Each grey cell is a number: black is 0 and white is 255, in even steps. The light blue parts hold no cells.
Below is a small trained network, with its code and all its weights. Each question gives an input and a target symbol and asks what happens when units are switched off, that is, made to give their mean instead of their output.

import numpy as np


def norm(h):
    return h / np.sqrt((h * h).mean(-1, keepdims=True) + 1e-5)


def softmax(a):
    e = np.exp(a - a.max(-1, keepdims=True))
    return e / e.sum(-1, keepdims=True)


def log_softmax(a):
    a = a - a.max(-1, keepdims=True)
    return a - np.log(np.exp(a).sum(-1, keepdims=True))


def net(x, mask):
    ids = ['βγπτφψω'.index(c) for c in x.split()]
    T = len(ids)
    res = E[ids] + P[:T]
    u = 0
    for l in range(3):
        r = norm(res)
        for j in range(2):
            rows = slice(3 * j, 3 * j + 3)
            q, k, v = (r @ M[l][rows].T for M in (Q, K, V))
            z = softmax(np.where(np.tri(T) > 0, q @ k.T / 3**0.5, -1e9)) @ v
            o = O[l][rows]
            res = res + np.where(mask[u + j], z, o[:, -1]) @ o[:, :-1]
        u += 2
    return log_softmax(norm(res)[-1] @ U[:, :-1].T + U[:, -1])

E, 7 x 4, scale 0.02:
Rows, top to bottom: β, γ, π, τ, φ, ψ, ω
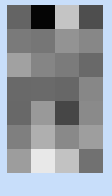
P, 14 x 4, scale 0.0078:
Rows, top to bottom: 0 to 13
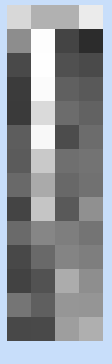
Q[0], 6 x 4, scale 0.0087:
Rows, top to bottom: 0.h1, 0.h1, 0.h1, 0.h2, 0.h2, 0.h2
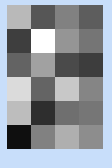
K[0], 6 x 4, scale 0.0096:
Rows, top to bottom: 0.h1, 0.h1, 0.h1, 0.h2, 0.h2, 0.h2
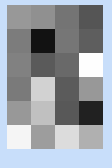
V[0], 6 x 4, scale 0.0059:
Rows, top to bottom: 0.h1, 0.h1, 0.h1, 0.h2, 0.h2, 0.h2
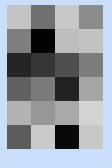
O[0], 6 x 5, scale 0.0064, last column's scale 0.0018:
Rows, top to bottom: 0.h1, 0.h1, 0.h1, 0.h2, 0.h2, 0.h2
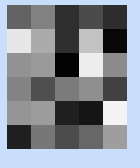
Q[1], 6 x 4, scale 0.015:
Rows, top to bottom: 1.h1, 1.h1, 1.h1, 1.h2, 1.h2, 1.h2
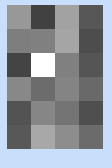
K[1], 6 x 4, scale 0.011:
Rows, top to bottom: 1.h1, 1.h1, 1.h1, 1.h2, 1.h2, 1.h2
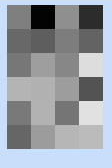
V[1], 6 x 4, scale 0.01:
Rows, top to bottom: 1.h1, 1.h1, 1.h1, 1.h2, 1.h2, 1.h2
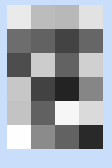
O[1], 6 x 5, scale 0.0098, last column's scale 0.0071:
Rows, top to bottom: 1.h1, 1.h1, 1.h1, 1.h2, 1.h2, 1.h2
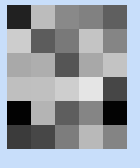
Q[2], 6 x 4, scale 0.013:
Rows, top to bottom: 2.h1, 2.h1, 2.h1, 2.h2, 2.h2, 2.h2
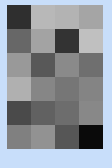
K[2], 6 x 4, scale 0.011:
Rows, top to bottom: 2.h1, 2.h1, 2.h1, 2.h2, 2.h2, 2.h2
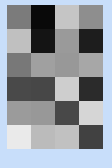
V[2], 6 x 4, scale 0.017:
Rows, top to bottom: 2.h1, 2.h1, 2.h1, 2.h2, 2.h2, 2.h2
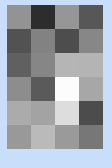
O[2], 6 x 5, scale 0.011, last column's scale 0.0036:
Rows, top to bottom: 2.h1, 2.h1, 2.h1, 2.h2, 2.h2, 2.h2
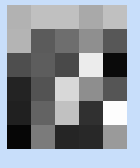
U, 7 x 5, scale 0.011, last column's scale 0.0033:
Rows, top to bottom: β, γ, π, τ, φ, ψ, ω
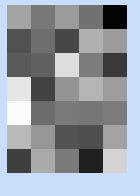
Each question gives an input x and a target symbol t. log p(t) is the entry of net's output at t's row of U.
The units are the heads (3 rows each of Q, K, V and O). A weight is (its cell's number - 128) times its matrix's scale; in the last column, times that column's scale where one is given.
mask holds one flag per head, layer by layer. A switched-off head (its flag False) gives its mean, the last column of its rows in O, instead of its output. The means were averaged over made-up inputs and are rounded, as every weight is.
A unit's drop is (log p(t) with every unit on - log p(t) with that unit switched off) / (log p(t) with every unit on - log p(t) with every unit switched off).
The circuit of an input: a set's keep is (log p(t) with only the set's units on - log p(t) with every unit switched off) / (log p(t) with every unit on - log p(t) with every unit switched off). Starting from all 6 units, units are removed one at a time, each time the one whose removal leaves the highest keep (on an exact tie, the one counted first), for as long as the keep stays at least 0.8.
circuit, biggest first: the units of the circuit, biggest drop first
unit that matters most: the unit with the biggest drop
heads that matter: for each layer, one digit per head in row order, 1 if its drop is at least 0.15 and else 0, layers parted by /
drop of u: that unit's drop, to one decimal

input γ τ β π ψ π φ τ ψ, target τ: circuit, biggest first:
2.h2; 0.h1
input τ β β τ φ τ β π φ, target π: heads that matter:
00 / 01 / 01
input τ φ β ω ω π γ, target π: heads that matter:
11 / 01 / 01
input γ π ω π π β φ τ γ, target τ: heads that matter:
10 / 01 / 01
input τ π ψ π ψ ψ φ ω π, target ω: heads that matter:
10 / 00 / 11
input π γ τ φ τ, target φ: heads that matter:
00 / 01 / 00
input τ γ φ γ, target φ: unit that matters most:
0.h2
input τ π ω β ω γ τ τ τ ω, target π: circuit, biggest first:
2.h2; 0.h1
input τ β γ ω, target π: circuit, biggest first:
2.h2; 1.h2; 0.h1
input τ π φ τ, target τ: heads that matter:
01 / 11 / 00
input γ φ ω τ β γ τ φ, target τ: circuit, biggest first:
1.h2; 2.h2; 0.h2
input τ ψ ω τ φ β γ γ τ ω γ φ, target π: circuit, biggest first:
1.h2; 2.h2; 0.h1
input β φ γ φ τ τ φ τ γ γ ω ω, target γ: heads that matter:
11 / 01 / 10
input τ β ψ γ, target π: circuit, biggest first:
2.h2; 1.h2; 0.h1
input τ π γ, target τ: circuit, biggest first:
0.h2; 1.h2
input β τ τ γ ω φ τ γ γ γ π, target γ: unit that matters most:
0.h2
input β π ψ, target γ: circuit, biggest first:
1.h2; 2.h1; 0.h1
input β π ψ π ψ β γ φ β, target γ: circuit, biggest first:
2.h1; 1.h2; 0.h2
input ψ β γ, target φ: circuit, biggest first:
1.h2; 0.h1; 2.h2
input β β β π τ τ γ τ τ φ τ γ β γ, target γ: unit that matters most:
0.h2
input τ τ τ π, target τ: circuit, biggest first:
0.h2; 1.h1; 1.h2
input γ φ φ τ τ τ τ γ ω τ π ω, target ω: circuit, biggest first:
1.h2; 2.h2
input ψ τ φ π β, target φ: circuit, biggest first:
1.h2; 2.h2
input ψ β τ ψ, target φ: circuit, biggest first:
1.h2; 0.h1; 2.h2
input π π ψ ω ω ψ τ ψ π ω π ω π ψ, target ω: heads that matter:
00 / 00 / 00
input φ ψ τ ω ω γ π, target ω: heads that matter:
00 / 00 / 01
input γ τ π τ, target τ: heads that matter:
11 / 01 / 01
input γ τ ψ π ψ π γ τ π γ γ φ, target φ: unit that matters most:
1.h2
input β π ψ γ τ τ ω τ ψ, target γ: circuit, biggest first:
1.h2; 2.h1; 0.h2
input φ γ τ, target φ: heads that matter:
01 / 10 / 00
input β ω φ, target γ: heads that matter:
10 / 01 / 10
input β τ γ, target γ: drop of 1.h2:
0.6
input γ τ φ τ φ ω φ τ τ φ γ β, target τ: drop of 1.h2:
0.6
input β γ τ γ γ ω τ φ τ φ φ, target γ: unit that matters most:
1.h2
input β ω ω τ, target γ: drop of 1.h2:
0.6
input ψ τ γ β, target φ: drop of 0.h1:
0.2
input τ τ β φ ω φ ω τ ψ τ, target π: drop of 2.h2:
1.0
